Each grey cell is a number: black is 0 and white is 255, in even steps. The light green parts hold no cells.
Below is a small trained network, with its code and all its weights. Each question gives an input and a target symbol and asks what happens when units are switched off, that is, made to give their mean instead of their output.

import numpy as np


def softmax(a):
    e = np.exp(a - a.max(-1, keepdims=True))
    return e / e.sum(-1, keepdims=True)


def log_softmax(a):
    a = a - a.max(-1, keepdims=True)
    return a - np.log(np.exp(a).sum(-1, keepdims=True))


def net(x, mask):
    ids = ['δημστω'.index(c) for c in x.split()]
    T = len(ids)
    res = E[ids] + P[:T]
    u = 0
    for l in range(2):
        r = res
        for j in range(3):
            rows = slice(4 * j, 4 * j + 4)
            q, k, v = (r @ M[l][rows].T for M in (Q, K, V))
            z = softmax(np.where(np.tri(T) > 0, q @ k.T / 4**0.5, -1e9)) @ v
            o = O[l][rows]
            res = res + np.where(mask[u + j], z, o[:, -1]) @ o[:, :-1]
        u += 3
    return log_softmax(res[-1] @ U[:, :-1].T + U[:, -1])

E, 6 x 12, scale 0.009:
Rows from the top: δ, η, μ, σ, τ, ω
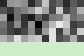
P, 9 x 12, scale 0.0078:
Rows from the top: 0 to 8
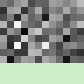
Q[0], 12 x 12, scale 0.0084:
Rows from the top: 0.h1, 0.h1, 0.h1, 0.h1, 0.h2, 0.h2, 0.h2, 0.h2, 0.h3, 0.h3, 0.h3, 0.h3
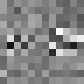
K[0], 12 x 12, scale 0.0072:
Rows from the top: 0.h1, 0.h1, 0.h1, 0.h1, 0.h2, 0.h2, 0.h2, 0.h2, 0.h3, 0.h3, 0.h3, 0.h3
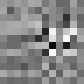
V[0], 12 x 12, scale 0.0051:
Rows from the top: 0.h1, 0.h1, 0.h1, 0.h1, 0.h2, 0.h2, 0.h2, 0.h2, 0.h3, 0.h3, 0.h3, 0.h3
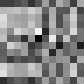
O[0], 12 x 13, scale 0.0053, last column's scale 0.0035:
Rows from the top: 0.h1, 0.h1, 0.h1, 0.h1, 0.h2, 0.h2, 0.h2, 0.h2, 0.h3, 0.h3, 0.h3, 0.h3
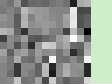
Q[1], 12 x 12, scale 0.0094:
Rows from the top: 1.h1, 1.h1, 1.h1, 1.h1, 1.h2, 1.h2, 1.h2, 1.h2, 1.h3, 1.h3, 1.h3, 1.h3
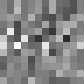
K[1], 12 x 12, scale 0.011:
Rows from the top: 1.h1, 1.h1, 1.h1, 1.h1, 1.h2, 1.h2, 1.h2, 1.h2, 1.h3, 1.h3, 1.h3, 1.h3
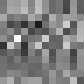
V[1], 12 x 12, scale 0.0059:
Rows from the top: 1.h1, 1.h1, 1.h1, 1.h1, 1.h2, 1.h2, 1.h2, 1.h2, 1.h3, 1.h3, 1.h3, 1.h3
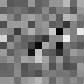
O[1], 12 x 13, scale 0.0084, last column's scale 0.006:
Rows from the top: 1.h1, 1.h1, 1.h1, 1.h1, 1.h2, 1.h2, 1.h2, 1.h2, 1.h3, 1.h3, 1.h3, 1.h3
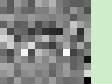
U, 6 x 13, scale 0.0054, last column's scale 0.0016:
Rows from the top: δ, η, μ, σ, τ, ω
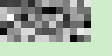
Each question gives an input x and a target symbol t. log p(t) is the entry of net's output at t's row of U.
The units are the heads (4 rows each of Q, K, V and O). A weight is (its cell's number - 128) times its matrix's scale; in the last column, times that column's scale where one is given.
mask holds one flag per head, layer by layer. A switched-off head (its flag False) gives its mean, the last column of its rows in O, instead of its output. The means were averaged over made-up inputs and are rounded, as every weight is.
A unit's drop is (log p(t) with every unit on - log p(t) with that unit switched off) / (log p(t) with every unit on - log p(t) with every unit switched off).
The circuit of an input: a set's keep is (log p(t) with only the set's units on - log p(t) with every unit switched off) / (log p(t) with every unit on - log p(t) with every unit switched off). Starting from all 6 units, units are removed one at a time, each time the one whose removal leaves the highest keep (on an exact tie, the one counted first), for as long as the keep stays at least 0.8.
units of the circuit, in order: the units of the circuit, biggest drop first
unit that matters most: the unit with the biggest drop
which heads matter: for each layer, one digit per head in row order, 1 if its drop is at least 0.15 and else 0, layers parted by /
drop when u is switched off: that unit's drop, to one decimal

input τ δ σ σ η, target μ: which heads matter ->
000 / 010
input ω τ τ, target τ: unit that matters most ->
0.h2
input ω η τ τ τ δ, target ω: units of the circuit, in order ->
[0.h1 1.h1 0.h2]
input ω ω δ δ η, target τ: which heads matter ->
001 / 110
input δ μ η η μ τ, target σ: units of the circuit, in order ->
[1.h2 0.h3]
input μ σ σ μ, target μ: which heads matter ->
000 / 011
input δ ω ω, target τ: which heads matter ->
101 / 110
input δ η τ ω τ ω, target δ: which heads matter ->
101 / 000
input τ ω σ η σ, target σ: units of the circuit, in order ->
[0.h1 0.h2 1.h3]
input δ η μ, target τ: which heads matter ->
000 / 110
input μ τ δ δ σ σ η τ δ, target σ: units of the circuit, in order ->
[0.h3 1.h2]
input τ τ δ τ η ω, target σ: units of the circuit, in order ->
[0.h2 1.h3 0.h1]
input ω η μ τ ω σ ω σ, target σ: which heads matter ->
110 / 101
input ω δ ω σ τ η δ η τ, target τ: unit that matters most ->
0.h3
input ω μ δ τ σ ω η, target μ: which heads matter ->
011 / 110
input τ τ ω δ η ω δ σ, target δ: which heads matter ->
101 / 110
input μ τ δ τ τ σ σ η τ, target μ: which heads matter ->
000 / 010
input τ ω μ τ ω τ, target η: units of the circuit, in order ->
[1.h2 0.h3]
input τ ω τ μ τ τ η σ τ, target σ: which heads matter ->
110 / 011
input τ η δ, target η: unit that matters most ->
1.h2
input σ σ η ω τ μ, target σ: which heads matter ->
110 / 011
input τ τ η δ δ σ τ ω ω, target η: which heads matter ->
111 / 110
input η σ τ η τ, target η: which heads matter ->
000 / 010
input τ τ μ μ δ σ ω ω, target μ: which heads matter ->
011 / 110
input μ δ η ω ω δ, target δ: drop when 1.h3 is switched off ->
-0.1
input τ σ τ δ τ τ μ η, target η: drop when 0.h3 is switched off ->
0.0
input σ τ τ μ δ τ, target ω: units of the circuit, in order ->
[1.h2]
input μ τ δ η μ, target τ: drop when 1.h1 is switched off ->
0.2
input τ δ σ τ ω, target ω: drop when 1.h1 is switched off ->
0.2
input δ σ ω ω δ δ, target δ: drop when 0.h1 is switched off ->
0.3
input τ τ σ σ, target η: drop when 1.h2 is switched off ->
1.2
